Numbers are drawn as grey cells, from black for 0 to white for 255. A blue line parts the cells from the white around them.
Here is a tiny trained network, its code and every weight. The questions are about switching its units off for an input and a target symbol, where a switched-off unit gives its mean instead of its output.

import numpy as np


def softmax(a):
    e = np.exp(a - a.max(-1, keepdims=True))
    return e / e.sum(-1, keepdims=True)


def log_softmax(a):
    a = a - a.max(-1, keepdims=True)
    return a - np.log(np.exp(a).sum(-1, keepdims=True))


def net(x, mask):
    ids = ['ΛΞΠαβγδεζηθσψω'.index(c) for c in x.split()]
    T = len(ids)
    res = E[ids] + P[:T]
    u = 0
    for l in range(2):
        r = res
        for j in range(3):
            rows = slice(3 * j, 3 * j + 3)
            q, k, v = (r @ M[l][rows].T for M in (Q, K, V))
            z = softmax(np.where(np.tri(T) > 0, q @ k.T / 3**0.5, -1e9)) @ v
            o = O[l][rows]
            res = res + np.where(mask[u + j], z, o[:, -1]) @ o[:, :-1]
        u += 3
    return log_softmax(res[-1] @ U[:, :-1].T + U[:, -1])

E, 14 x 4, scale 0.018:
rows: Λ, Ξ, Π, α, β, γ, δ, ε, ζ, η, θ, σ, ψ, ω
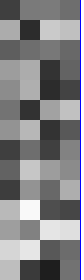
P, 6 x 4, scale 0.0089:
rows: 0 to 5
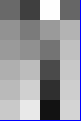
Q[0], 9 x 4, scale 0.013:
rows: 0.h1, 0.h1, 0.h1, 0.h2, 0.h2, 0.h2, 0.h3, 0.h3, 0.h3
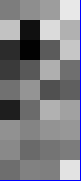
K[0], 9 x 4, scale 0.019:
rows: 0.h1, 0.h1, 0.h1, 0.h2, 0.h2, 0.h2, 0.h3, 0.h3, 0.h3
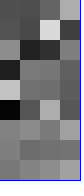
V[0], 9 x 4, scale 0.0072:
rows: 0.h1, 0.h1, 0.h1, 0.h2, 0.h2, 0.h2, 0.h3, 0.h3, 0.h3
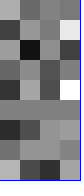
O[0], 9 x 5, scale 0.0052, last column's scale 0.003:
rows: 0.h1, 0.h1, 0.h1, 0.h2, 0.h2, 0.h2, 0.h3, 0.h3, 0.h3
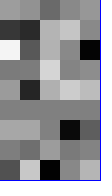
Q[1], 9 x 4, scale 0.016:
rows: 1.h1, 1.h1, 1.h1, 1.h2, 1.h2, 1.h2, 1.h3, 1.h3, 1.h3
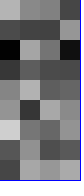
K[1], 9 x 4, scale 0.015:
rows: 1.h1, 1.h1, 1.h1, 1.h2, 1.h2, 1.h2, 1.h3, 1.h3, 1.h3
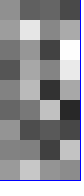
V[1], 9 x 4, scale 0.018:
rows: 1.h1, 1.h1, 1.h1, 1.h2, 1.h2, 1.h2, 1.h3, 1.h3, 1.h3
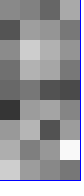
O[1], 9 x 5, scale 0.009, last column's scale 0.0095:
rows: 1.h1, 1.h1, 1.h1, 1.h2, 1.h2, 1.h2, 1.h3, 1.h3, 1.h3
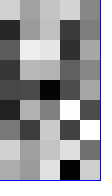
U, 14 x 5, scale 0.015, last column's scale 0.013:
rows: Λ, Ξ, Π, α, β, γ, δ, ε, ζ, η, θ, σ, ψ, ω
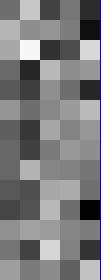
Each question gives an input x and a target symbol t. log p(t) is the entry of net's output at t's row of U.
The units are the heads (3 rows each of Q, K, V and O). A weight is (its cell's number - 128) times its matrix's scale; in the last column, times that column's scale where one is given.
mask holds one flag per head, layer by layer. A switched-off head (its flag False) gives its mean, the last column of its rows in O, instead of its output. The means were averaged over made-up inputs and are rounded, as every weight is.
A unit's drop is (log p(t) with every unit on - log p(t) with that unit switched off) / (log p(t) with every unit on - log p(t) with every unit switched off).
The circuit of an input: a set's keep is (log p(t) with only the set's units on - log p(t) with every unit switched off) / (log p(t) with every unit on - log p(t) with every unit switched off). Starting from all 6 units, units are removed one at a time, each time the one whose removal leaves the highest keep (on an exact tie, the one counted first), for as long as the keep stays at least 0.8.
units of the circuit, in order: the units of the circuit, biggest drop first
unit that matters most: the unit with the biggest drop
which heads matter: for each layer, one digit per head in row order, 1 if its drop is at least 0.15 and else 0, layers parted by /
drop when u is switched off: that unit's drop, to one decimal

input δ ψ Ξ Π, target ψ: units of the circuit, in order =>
1.h3, 0.h3, 1.h2
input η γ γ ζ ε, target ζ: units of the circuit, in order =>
1.h1, 0.h1, 1.h2
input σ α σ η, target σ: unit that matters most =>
1.h3
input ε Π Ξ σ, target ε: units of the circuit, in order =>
1.h3, 1.h1, 0.h3
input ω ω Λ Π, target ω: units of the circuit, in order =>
0.h1, 1.h2
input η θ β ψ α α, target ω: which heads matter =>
000 / 001
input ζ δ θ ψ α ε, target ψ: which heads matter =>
001 / 101
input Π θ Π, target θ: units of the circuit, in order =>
0.h2, 1.h1, 1.h3
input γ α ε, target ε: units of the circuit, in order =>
1.h2, 1.h3
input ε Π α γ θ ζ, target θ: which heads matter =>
100 / 001
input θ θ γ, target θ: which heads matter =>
010 / 100
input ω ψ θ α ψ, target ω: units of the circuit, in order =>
1.h3, 0.h1, 0.h3
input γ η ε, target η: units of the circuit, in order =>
1.h2, 1.h3
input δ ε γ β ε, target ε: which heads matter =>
000 / 011
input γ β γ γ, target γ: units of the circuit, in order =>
1.h3, 0.h1
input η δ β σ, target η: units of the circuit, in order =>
0.h3, 1.h2, 0.h1
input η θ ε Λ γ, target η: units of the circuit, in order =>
1.h2
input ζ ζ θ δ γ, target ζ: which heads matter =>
001 / 111
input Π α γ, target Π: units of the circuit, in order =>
1.h3, 0.h3
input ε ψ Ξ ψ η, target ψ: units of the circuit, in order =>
1.h3
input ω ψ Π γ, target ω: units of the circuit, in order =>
1.h2, 0.h1
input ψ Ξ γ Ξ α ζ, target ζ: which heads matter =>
100 / 101
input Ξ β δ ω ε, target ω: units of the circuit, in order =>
0.h1, 1.h3, 1.h2
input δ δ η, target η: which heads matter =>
100 / 010
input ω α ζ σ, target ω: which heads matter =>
110 / 011
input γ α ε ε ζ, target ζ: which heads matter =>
100 / 100
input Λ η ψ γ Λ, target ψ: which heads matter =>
000 / 001
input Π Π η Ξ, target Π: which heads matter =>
101 / 001
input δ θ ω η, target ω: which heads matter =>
100 / 011
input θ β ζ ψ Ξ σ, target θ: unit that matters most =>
0.h2
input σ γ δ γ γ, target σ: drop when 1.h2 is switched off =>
0.2
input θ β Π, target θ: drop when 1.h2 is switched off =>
0.1
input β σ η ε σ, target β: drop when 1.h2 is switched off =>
0.2
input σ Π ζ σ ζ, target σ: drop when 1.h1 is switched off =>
0.1
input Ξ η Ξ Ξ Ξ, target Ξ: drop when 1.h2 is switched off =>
0.3
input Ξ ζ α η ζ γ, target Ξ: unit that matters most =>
0.h1
